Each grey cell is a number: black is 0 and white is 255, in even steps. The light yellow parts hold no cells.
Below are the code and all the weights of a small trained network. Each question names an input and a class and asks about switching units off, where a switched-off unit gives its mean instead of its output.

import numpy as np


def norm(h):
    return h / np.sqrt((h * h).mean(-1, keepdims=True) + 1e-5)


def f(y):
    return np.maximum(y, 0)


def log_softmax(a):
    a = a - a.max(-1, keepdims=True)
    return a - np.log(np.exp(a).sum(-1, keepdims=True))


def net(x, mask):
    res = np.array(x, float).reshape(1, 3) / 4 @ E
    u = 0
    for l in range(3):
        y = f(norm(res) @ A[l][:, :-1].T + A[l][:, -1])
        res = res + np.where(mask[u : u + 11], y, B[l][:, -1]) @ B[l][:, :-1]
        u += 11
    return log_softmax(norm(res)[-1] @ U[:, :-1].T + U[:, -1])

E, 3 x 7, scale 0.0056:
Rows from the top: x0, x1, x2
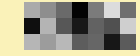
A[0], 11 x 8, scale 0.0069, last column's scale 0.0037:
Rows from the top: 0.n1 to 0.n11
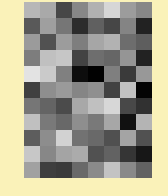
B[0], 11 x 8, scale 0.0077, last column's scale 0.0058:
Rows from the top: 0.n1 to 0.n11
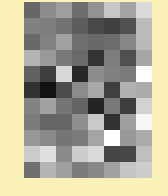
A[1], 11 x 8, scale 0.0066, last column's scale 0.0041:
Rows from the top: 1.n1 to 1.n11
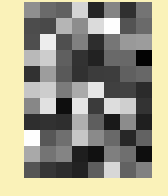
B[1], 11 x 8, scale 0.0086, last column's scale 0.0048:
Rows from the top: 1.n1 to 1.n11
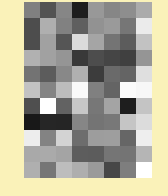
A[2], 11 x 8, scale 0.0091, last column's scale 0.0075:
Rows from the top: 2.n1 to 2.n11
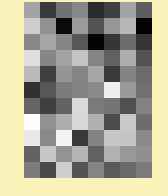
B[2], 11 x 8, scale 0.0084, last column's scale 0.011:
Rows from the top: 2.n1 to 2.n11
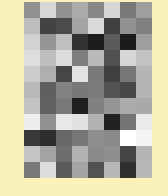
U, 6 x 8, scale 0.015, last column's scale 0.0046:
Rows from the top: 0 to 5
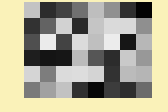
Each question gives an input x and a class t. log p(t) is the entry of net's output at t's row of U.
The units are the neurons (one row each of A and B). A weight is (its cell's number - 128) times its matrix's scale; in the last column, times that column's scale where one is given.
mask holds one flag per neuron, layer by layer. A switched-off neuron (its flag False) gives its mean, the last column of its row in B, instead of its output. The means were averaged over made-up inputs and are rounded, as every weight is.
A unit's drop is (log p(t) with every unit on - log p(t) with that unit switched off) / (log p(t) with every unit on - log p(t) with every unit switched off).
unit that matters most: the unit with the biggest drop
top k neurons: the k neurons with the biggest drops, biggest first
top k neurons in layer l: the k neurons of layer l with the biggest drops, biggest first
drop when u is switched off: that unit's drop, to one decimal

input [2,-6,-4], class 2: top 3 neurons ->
[0.n1 0.n11 0.n5]
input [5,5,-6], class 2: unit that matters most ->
0.n5
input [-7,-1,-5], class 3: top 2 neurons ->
[1.n8 0.n10]
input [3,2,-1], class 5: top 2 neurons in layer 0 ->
[0.n2 0.n9]
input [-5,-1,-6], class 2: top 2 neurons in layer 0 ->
[0.n5 0.n8]
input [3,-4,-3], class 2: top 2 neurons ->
[0.n5 0.n7]
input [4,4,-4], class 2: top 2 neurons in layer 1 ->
[1.n3 1.n6]
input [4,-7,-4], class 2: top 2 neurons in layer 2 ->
[2.n8 2.n10]
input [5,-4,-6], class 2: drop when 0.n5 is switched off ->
1.3
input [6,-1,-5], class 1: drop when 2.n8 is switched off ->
0.1
